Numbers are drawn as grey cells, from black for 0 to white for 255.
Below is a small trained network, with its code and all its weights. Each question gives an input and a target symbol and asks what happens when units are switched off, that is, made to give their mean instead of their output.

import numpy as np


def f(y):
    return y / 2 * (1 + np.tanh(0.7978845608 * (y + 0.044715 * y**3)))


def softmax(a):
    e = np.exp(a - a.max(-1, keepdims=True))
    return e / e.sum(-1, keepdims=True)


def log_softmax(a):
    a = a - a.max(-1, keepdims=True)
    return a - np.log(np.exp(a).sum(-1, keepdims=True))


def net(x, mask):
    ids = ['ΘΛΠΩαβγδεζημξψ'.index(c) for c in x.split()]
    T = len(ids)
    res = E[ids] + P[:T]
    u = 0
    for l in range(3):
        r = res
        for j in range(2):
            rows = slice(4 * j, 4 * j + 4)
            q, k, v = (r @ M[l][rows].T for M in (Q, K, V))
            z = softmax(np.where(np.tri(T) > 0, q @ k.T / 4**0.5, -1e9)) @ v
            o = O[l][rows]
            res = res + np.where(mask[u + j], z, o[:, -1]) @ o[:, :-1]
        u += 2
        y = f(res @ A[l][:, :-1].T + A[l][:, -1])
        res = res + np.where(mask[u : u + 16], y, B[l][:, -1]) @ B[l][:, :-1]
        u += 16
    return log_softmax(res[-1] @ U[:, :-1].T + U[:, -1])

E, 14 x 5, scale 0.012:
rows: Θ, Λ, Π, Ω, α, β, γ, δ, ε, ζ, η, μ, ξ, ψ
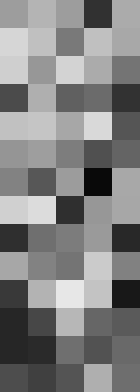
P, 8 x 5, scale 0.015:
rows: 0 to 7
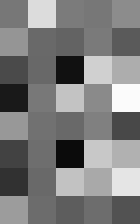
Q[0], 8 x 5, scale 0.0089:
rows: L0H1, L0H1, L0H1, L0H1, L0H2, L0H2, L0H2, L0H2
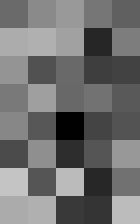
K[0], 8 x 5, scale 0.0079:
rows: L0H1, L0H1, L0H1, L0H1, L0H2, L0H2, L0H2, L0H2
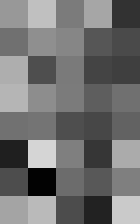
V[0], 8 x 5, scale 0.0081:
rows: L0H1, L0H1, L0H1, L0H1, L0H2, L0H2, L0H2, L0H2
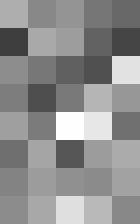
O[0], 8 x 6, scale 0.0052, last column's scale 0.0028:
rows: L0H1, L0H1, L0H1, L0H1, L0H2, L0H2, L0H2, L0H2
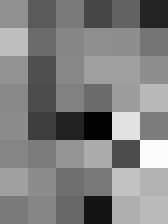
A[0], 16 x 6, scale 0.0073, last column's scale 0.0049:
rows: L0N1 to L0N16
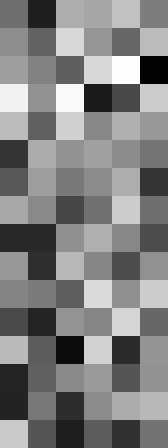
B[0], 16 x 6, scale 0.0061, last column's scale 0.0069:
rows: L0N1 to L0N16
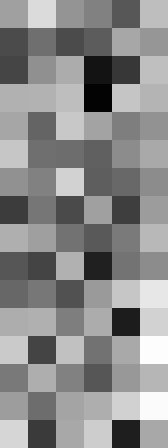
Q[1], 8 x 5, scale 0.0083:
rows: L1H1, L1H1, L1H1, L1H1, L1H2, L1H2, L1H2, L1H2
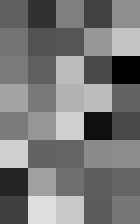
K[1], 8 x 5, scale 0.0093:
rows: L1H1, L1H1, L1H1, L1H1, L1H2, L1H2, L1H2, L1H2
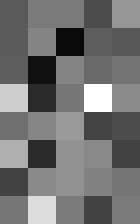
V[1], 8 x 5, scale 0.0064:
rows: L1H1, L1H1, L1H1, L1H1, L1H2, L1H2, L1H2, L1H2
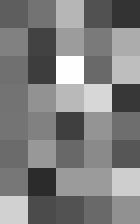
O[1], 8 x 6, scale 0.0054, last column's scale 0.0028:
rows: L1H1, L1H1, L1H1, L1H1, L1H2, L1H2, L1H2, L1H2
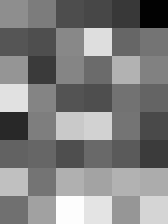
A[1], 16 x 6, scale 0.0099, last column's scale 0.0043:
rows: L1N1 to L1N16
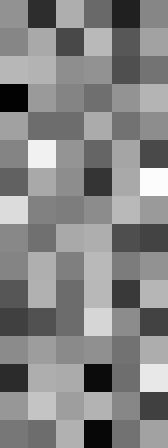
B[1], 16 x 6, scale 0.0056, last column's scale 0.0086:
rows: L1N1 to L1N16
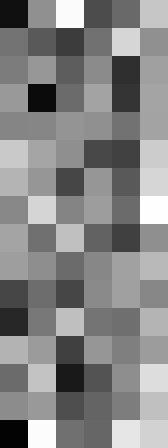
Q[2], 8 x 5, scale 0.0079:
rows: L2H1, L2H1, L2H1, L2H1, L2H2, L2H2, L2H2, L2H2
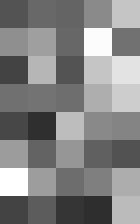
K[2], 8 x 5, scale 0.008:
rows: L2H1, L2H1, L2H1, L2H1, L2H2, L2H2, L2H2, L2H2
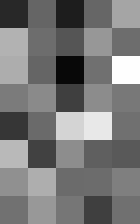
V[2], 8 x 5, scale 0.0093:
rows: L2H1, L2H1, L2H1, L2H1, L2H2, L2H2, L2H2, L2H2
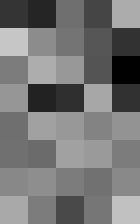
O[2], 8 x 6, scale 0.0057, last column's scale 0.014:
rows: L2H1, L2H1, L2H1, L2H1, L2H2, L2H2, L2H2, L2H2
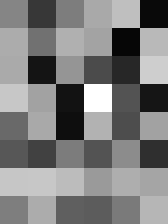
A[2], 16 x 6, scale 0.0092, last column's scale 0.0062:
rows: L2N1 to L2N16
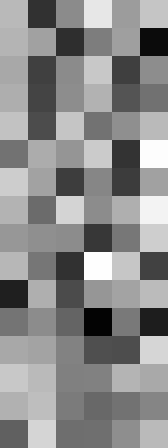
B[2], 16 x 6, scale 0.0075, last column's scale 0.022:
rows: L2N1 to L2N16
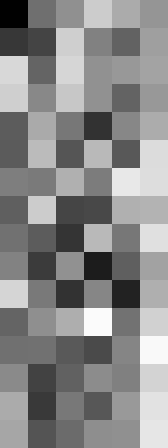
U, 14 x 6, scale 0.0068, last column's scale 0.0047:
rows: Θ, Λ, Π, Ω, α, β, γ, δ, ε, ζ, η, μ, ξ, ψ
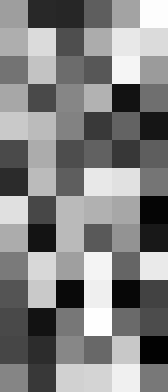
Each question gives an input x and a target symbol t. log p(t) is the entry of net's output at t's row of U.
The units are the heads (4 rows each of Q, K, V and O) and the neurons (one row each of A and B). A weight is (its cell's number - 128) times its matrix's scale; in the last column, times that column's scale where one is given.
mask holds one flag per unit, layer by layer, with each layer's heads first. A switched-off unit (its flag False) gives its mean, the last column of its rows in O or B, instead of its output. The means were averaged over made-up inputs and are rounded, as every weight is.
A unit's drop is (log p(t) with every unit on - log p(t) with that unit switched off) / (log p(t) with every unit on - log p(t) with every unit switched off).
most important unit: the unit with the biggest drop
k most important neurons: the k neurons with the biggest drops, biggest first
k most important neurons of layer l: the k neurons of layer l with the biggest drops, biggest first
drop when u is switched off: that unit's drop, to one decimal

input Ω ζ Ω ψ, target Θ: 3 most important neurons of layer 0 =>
[L0N9 L0N14 L0N1]
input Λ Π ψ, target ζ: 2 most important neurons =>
[L0N13 L0N15]
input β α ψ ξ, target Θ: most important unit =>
L2N15
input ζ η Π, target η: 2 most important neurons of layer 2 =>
[L2N7 L2N15]
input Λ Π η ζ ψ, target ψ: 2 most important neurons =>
[L0N16 L2N1]
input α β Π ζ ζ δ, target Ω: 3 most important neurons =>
[L0N13 L1N14 L0N8]
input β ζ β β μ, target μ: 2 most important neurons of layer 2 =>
[L2N12 L2N6]
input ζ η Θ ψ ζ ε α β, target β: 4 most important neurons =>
[L0N4 L0N16 L1N1 L1N16]
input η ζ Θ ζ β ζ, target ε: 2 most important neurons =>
[L1N14 L1N16]
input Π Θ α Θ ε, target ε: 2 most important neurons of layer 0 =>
[L0N16 L0N3]
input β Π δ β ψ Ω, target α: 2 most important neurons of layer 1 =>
[L1N14 L1N6]
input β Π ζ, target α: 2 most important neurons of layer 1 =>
[L1N14 L1N6]
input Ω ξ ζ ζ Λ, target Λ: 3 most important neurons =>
[L0N13 L1N8 L2N6]
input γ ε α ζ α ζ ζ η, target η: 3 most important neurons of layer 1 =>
[L1N16 L1N14 L1N7]
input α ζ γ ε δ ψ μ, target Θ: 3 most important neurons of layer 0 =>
[L0N1 L0N9 L0N14]
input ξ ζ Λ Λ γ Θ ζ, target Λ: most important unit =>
L0N3
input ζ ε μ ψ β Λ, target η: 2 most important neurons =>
[L0N13 L1N12]
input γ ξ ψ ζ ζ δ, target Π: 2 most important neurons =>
[L0N13 L1N14]
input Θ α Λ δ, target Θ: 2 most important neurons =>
[L0N3 L2N15]
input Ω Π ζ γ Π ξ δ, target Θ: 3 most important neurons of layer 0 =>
[L0N3 L0N13 L0N16]
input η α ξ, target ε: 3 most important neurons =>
[L1N14 L0N15 L1N16]
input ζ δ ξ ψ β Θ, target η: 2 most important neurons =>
[L1N12 L0N12]
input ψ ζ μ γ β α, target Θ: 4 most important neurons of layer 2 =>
[L2N10 L2N11 L2N12 L2N6]
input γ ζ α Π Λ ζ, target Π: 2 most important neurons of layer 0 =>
[L0N13 L0N4]
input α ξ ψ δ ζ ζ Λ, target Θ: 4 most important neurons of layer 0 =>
[L0N3 L0N1 L0N16 L0N13]
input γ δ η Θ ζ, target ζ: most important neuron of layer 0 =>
[L0N16]
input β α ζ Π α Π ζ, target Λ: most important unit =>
L0N1
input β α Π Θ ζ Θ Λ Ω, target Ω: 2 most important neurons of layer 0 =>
[L0N16 L0N3]
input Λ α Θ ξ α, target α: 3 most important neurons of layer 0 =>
[L0N16 L0N3 L0N4]
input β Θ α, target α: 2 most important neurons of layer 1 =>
[L1N14 L1N6]
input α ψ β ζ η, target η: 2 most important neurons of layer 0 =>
[L0N13 L0N15]
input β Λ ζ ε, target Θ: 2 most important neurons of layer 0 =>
[L0N9 L0N14]
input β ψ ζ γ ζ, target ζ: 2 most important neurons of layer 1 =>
[L1N8 L1N16]
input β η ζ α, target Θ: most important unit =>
L0H2
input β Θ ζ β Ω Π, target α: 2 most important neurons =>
[L1N14 L0N13]
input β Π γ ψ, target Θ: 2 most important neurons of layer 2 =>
[L2N15 L2N14]
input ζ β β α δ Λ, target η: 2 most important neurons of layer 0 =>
[L0N8 L0N15]
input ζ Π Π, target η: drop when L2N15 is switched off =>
0.2
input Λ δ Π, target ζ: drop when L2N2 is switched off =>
0.0
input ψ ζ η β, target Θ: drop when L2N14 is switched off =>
0.2
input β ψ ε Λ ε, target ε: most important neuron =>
[L1N1]
